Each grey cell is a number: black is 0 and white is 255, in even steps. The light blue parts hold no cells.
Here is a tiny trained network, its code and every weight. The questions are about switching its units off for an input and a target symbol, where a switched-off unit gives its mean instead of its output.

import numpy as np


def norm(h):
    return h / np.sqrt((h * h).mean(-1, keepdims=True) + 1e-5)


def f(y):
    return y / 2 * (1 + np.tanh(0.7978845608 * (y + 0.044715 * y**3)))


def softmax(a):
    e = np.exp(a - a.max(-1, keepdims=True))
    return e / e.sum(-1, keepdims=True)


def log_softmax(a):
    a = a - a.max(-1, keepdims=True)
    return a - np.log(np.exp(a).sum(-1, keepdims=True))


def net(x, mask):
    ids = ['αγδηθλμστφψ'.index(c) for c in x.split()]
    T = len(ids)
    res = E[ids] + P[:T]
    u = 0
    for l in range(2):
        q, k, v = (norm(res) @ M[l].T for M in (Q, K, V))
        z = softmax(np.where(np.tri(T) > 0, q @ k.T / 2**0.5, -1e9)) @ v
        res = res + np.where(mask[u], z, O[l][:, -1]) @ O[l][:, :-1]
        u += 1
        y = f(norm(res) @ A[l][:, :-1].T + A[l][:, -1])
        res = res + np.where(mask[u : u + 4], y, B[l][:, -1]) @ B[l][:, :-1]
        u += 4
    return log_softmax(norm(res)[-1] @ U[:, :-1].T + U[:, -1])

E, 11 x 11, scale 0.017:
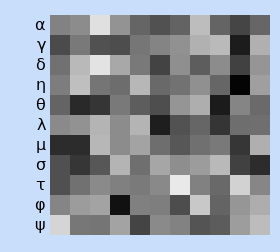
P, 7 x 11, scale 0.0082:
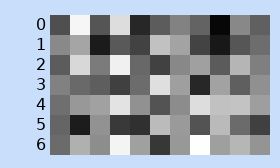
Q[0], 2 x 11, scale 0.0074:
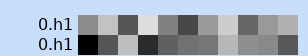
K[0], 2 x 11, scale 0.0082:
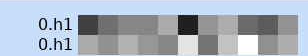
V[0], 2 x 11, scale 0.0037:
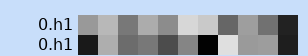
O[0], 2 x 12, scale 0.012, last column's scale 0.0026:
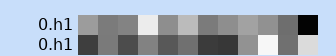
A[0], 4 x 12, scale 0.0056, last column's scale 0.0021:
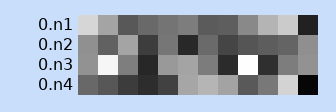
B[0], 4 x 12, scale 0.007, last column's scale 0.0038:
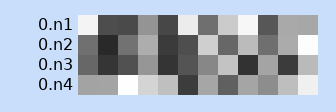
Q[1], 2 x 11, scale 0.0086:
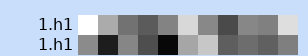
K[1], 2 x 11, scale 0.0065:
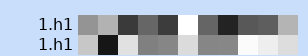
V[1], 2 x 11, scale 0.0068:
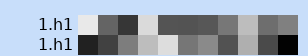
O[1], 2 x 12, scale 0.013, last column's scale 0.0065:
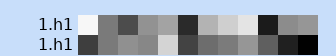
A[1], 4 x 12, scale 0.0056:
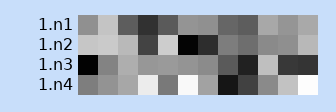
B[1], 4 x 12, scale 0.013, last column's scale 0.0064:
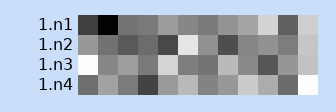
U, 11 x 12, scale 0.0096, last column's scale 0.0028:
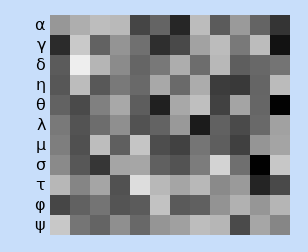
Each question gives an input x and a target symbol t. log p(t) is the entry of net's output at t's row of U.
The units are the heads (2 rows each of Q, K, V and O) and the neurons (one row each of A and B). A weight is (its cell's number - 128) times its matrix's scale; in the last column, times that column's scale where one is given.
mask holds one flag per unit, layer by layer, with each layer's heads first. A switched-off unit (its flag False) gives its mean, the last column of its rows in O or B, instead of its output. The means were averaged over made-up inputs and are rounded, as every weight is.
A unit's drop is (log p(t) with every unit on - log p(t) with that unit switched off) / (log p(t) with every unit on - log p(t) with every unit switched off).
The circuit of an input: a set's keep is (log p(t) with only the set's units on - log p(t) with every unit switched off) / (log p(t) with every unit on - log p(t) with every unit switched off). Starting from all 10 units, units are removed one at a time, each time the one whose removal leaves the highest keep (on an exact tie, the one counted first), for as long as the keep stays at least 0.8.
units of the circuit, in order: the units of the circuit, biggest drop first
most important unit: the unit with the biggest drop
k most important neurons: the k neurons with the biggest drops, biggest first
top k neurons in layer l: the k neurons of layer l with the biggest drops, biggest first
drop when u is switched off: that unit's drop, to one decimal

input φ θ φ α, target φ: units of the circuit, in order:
(1.h1)
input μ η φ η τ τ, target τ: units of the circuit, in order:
(1.n3, 1.h1)
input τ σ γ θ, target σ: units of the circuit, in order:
(0.h1, 1.h1)
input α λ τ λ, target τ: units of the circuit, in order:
(1.h1, 1.n3, 1.n4)
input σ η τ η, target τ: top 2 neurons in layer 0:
(0.n3, 0.n2)
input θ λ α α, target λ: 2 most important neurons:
(0.n2, 1.n4)
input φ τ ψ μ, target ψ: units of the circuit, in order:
(0.n1, 1.h1)
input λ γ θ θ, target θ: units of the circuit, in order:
(1.h1, 1.n4)
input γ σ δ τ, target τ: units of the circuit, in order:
(1.h1, 1.n3, 0.h1)
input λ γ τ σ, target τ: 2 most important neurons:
(0.n2, 0.n1)
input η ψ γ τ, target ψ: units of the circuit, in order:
(1.h1, 0.h1, 0.n1)
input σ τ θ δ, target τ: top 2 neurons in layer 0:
(0.n4, 0.n3)
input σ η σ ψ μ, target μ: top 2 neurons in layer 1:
(1.n3, 1.n4)
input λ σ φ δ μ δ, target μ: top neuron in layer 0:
(0.n3)
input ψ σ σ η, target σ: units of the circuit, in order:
(1.h1, 0.n3)
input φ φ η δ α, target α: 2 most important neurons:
(1.n4, 0.n1)
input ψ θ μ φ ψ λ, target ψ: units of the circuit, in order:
(1.h1, 0.n2)
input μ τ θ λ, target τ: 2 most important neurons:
(0.n4, 1.n3)
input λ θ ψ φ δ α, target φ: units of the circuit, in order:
(0.n4, 1.h1)
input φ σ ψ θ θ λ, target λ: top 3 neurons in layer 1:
(1.n4, 1.n3, 1.n1)
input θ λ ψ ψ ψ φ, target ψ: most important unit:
1.h1
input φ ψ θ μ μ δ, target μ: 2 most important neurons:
(0.n3, 1.n3)
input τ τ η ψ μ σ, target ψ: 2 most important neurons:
(0.n4, 0.n1)
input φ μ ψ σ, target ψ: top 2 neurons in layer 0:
(0.n1, 0.n4)
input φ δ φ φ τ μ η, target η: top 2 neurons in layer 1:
(1.n2, 1.n4)
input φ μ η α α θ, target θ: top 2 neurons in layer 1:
(1.n2, 1.n4)
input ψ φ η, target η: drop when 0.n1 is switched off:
0.1
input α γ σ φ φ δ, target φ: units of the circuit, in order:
(1.h1)
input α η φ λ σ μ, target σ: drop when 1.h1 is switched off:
1.0
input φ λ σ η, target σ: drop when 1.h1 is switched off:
0.9
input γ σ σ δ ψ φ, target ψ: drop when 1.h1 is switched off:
0.5
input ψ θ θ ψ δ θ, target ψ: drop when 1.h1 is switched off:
0.2
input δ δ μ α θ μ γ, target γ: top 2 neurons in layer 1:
(1.n1, 1.n4)
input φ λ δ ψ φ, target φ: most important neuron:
(1.n2)
